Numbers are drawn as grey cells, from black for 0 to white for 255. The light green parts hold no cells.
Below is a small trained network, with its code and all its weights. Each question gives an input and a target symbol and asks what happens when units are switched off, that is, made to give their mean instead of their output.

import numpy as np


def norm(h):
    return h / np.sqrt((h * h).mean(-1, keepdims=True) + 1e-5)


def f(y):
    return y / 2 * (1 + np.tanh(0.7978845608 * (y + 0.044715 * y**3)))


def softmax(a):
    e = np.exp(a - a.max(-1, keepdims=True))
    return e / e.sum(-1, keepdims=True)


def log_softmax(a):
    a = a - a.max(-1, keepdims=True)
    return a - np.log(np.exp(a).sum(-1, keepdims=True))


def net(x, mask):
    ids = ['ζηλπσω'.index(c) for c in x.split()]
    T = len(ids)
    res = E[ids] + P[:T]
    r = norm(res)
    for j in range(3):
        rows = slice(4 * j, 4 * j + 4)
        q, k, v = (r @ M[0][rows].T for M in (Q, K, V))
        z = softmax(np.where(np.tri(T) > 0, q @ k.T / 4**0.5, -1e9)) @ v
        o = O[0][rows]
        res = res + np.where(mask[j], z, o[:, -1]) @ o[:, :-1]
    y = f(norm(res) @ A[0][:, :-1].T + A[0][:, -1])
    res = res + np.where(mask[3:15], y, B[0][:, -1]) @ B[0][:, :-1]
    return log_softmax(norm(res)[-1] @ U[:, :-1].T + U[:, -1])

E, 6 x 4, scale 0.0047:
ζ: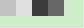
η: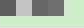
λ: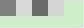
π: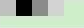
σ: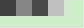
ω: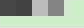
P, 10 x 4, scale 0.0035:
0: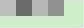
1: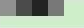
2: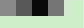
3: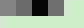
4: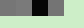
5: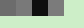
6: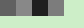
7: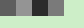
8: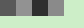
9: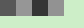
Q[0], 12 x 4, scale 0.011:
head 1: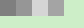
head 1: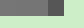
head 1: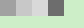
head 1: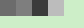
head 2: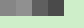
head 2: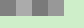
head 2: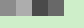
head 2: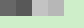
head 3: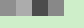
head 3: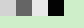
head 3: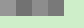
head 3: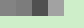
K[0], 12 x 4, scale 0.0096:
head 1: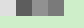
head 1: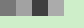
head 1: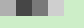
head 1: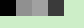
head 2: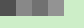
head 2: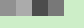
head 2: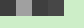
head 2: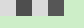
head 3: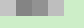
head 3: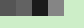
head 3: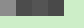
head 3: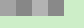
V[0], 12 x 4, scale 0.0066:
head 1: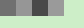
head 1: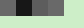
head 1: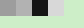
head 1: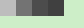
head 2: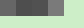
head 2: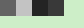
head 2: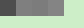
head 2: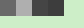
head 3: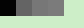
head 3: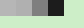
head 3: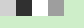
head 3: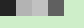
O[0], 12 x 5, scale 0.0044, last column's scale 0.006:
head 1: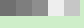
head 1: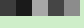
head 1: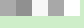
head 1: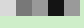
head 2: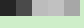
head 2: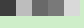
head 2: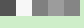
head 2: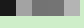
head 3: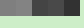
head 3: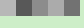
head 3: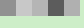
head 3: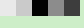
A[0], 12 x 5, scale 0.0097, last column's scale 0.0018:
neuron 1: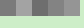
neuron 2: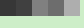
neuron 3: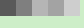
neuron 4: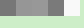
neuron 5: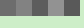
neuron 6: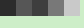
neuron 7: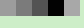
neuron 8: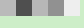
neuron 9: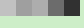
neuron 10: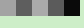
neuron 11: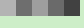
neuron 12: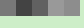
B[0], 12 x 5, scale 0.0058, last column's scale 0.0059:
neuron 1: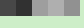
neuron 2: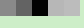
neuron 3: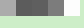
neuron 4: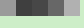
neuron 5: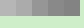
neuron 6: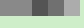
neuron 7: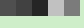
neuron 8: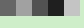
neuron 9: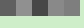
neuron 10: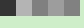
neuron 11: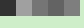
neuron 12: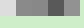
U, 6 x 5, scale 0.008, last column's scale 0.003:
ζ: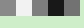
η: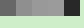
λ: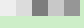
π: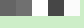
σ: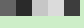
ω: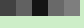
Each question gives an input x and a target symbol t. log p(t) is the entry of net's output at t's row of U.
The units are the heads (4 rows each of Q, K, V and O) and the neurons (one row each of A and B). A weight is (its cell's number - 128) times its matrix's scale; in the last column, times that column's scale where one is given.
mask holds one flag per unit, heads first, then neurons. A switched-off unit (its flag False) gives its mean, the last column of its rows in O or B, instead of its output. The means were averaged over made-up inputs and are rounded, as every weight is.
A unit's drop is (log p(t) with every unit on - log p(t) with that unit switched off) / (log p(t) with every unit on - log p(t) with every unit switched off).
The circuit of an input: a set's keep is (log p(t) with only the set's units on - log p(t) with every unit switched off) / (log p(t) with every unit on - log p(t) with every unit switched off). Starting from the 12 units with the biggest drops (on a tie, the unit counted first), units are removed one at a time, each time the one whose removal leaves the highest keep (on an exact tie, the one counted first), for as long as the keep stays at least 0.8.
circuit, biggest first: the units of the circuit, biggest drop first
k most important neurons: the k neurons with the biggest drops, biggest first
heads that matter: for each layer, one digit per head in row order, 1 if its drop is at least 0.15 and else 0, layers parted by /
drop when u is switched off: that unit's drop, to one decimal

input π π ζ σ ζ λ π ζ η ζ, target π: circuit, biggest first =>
(head 3; neuron 2)
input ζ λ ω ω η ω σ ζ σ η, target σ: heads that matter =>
001
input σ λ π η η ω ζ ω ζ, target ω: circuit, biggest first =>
(head 3)
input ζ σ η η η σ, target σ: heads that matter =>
101
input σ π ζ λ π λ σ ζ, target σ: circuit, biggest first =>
(head 1; neuron 8; head 3)
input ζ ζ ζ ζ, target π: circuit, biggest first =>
(neuron 2; head 1; head 3)
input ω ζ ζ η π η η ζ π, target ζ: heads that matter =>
011
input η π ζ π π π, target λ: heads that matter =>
100
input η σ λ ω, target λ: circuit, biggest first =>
(head 3; head 1; neuron 12; neuron 5)
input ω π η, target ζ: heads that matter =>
001
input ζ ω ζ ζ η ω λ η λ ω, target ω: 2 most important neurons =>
(neuron 2; neuron 6)
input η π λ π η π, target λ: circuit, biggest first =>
(head 1; neuron 1)
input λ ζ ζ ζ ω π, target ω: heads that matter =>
100
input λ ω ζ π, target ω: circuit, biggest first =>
(neuron 8)
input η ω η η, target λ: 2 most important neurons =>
(neuron 8; neuron 5)
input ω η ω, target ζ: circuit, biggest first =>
(head 2; neuron 8; head 3)
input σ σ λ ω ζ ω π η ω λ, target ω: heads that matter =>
101
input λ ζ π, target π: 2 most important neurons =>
(neuron 8; neuron 2)
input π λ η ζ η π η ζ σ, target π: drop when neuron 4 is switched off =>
0.0
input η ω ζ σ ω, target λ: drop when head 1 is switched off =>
0.1
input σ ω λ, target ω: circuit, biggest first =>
(head 1)
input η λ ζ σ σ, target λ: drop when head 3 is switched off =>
0.4
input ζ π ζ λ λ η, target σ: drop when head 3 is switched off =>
0.3
